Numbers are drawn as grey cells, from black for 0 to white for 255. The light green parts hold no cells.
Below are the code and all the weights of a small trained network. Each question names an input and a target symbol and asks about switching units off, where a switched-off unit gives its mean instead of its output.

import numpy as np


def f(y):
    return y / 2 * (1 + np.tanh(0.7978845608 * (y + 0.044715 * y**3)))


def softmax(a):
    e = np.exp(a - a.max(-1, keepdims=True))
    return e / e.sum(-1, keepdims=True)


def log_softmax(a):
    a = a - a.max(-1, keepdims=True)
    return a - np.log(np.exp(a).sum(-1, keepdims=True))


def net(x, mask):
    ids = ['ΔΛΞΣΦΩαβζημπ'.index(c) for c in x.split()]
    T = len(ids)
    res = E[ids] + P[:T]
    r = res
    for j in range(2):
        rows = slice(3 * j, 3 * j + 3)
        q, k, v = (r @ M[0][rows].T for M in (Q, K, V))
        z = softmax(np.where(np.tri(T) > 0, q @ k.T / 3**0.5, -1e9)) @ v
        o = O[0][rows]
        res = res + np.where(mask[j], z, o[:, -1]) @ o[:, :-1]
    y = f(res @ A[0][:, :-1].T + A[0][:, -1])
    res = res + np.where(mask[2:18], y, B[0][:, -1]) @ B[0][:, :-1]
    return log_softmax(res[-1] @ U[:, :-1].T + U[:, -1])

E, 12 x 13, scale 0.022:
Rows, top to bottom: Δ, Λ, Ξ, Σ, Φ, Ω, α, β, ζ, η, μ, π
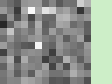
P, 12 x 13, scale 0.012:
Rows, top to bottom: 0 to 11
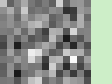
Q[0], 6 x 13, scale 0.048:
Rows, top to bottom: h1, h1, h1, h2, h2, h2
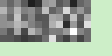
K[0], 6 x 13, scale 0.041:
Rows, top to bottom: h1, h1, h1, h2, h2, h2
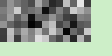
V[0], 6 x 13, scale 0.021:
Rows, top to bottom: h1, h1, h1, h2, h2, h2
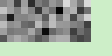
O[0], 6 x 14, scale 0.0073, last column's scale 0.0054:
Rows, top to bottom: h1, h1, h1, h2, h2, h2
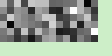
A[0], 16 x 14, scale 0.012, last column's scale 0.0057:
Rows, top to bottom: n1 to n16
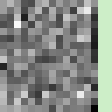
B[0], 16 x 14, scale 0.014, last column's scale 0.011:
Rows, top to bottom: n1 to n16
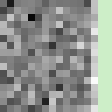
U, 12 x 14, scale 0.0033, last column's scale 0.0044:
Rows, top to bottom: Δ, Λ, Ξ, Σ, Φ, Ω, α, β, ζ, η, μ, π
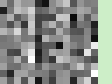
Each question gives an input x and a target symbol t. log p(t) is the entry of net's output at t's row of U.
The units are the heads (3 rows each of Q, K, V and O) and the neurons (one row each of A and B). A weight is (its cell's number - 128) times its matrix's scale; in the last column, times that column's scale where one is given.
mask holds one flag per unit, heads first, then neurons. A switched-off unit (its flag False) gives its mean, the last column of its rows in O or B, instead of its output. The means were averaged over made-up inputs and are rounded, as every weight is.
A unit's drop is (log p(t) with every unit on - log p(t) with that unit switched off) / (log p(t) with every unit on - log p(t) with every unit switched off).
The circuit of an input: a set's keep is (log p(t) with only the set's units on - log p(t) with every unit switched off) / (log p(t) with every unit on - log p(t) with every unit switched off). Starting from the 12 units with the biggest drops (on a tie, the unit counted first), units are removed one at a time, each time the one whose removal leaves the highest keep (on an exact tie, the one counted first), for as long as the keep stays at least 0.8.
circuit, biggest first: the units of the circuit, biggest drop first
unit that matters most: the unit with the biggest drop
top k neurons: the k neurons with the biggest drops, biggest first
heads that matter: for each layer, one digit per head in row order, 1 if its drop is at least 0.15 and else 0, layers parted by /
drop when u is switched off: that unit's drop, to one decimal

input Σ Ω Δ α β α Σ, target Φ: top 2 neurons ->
[n8; n5]
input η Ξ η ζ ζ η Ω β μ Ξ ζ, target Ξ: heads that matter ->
01
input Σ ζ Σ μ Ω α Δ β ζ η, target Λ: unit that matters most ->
h2
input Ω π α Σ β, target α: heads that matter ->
10
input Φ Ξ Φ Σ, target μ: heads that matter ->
11
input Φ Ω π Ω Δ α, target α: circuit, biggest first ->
[h1; n13]
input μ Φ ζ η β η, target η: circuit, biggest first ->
[h1; n4]
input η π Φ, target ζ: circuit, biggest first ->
[h1; h2; n9]
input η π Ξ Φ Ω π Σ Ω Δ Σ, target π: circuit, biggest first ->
[n7; h2; h1]
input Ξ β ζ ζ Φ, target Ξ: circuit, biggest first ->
[h2; h1]
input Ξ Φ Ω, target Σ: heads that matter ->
10
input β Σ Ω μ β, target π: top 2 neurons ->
[n7; n12]
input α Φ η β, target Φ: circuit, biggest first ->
[h2; h1; n8]
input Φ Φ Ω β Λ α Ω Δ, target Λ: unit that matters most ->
n6
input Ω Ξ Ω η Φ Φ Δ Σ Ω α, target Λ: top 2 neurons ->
[n2; n16]
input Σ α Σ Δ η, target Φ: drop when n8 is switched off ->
0.2
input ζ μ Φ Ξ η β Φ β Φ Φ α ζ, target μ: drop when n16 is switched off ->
0.0
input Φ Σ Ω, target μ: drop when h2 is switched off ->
0.5
